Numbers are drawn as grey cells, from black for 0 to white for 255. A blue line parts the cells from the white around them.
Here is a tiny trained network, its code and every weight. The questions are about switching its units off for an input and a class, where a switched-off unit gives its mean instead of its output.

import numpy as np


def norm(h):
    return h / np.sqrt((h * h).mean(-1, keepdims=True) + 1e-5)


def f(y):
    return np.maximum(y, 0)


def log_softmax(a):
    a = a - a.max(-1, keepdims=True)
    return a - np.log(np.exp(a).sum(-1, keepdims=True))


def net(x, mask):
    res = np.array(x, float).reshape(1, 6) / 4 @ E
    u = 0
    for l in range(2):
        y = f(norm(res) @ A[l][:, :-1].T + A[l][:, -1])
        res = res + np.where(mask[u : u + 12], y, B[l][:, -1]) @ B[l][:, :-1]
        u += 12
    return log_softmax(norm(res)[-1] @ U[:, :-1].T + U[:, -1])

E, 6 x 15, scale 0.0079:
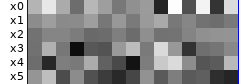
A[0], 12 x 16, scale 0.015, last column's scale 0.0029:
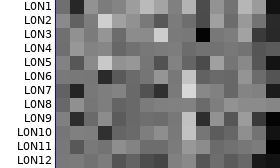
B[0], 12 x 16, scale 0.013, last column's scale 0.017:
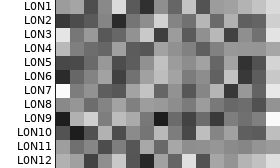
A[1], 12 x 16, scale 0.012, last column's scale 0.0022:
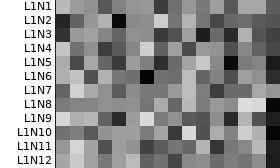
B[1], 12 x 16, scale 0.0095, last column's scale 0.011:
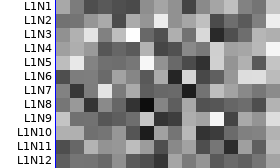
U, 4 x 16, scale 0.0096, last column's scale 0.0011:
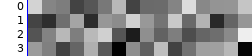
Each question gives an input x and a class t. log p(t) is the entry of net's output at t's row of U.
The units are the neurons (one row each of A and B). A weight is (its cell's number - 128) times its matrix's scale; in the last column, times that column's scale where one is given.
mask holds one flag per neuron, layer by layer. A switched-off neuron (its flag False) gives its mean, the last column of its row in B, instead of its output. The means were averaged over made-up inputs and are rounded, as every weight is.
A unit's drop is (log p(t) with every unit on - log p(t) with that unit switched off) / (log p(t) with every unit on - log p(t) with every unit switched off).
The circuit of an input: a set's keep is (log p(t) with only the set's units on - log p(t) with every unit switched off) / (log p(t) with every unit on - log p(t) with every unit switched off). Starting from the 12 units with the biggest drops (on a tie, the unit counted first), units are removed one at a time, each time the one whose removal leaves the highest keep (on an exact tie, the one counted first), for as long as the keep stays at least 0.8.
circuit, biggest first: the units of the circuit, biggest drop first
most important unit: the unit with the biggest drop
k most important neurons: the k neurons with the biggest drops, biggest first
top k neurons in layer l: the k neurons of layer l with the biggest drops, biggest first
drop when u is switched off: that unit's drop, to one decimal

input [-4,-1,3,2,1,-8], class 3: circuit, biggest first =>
(L0N1)
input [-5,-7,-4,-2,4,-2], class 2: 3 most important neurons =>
(L0N9; L0N3; L0N1)
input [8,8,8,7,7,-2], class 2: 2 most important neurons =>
(L0N7; L0N3)
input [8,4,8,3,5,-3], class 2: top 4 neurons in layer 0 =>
(L0N7; L0N3; L0N12; L0N1)
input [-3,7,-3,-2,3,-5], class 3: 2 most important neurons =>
(L0N1; L0N3)
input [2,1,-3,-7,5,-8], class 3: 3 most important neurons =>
(L0N1; L0N6; L0N10)
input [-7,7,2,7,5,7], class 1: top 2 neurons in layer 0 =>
(L0N6; L0N10)
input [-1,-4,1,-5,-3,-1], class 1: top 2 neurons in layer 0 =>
(L0N5; L0N2)
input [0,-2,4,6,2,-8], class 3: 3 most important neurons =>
(L0N1; L0N5; L0N2)
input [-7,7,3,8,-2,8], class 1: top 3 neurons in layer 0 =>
(L0N6; L0N10; L0N1)
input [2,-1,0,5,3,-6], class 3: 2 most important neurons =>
(L0N1; L0N5)
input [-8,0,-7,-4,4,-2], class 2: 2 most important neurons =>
(L0N9; L0N1)
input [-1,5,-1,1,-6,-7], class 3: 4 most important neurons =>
(L0N1; L0N7; L1N10; L1N8)
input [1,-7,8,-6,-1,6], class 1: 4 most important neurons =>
(L0N5; L0N1; L0N2; L1N2)
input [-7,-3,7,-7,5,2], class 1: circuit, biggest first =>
(L0N5)
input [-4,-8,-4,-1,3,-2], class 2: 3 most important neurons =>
(L0N9; L0N3; L0N1)
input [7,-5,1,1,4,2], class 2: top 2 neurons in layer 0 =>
(L0N7; L0N3)
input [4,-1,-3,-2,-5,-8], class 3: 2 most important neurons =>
(L0N7; L0N9)
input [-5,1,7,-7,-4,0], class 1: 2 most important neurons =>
(L0N5; L0N2)
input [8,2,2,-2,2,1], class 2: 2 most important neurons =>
(L0N7; L0N3)
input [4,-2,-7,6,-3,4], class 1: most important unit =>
L0N7
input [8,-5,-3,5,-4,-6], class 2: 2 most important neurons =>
(L0N7; L0N3)
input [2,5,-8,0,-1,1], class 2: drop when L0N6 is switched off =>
0.9
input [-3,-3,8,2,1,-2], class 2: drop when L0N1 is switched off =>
0.2
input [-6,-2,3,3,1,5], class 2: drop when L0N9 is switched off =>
1.2
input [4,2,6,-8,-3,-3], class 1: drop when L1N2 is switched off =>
0.0
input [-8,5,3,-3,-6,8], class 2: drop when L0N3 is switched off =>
0.5
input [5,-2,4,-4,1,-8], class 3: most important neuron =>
(L0N9)
